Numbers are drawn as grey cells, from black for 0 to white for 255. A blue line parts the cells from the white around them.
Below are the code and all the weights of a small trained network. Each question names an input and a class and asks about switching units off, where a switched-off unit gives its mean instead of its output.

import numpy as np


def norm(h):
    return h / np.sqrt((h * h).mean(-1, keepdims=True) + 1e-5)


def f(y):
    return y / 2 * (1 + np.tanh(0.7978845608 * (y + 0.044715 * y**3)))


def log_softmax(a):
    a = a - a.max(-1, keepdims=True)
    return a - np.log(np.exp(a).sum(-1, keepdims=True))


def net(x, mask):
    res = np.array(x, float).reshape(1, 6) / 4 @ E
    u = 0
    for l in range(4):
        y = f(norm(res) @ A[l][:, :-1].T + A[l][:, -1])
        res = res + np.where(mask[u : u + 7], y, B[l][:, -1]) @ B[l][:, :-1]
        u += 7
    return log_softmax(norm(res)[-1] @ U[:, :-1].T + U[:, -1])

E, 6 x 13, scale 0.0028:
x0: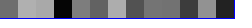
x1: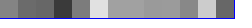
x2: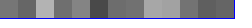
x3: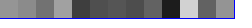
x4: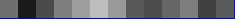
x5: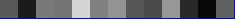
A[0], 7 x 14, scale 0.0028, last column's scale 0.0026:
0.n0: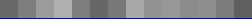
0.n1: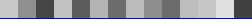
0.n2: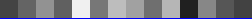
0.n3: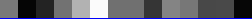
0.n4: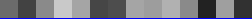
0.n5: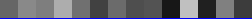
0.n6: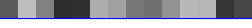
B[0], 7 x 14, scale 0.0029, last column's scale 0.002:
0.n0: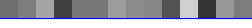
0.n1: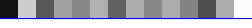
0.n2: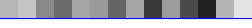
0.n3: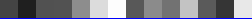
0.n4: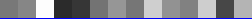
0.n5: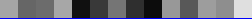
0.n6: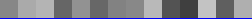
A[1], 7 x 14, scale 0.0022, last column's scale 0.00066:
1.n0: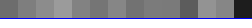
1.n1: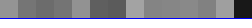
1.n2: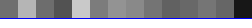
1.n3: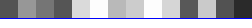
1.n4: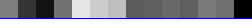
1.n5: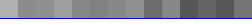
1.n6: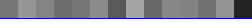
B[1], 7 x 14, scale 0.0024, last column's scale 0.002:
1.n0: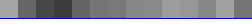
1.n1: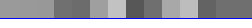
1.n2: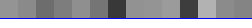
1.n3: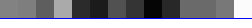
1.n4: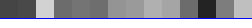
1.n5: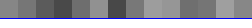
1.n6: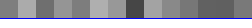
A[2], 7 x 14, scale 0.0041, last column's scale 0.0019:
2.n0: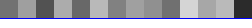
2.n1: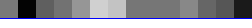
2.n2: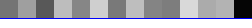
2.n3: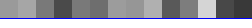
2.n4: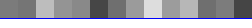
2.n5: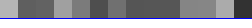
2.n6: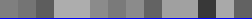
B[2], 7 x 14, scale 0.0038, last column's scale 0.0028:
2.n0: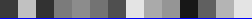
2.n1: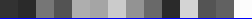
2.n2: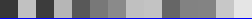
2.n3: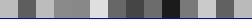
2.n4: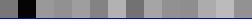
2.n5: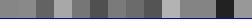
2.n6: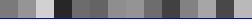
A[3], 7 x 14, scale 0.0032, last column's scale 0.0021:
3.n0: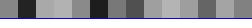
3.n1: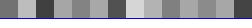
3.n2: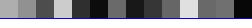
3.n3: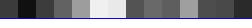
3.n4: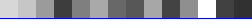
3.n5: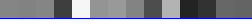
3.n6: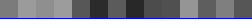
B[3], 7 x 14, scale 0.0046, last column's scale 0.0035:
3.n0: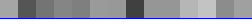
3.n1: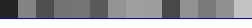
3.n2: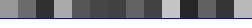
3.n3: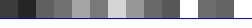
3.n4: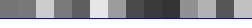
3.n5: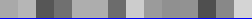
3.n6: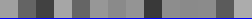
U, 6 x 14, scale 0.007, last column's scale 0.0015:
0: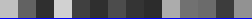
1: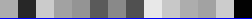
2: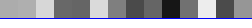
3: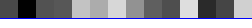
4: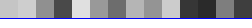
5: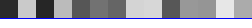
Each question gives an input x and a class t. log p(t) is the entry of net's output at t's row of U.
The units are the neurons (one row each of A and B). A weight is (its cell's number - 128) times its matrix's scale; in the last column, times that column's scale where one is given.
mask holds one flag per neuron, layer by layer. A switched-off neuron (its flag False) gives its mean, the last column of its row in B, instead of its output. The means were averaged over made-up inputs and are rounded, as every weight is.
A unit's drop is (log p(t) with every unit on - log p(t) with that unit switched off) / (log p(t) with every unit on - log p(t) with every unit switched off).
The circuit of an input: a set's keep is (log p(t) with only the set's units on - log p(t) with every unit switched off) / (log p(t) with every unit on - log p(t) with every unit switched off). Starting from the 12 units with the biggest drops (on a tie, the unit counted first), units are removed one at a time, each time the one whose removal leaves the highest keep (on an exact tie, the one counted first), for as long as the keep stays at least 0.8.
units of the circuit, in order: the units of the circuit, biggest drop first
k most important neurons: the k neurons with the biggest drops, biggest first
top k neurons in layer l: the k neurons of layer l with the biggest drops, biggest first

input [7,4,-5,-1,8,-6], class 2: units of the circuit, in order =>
[0.n6 2.n3]
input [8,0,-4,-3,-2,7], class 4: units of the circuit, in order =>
[0.n2 3.n5]
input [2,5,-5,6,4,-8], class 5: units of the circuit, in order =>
[2.n0]
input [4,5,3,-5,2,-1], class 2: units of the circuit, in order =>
[0.n6 2.n3]
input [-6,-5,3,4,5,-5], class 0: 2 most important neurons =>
[0.n5 3.n2]
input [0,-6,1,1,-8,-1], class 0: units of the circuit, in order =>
[3.n2 2.n0]
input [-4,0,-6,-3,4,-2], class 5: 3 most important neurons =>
[0.n1 2.n2 2.n0]
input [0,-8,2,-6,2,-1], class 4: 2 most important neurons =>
[0.n2 3.n5]
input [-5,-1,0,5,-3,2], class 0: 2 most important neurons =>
[0.n5 3.n2]
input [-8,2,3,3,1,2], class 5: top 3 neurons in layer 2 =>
[2.n2 2.n0 2.n3]
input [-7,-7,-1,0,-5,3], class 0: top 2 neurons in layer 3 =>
[3.n2 3.n6]
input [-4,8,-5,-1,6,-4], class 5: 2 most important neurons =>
[2.n2 0.n1]
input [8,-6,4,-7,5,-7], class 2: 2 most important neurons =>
[3.n4 2.n3]
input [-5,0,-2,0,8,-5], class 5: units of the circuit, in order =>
[2.n2]
